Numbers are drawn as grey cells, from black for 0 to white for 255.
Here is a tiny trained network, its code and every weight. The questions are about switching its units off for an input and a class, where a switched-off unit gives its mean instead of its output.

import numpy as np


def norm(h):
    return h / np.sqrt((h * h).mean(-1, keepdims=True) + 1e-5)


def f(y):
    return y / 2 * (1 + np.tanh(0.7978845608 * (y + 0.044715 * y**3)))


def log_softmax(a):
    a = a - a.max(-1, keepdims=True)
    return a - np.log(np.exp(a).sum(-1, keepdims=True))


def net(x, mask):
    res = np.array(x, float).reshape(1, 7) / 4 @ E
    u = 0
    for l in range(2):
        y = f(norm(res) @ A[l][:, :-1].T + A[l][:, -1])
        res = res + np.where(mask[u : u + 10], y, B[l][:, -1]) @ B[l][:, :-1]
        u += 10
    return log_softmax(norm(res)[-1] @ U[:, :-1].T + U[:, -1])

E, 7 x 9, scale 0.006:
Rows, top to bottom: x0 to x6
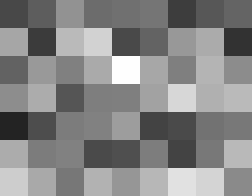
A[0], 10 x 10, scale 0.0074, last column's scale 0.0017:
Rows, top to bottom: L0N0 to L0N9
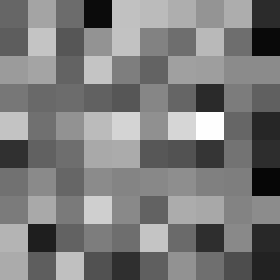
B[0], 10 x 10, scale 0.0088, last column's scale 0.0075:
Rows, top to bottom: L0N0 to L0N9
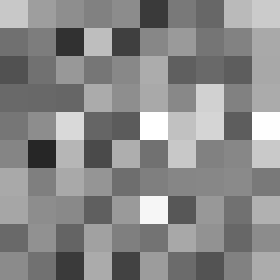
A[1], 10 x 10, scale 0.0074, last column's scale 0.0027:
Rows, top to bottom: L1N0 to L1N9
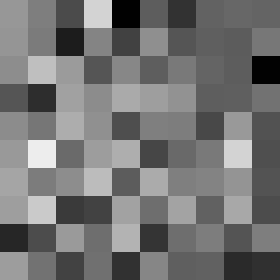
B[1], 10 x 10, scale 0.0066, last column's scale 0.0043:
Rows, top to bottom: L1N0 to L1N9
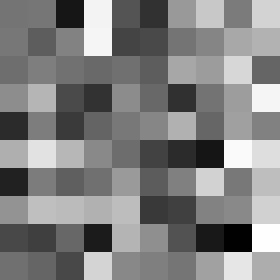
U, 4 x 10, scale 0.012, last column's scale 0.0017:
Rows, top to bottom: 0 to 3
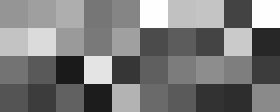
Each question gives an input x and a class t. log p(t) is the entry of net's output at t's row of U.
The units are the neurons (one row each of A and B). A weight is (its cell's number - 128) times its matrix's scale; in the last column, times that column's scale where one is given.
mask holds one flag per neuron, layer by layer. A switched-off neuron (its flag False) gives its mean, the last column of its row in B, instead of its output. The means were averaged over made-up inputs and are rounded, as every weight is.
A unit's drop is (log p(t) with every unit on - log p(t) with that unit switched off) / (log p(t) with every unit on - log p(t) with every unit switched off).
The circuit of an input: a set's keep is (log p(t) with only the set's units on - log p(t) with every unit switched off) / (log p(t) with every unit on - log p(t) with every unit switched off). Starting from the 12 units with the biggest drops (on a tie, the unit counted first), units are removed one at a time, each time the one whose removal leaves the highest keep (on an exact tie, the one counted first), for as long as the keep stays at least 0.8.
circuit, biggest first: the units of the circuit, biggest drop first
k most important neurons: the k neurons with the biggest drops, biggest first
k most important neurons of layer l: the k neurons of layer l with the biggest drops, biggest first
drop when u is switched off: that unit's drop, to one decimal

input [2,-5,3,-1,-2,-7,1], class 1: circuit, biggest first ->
L0N0
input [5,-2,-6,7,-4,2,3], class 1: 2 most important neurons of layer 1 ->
L1N7; L1N5
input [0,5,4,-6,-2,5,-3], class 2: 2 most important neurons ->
L0N9; L1N0
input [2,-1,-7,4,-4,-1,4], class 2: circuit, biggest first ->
L0N4; L0N9
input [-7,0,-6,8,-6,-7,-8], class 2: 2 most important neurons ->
L0N4; L0N5
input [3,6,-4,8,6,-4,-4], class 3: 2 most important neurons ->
L0N5; L0N1
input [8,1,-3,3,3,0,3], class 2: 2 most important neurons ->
L0N9; L0N4
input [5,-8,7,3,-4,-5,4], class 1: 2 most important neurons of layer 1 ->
L1N5; L1N7
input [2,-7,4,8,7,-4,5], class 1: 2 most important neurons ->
L0N0; L1N5
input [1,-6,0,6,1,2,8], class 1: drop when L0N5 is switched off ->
0.2
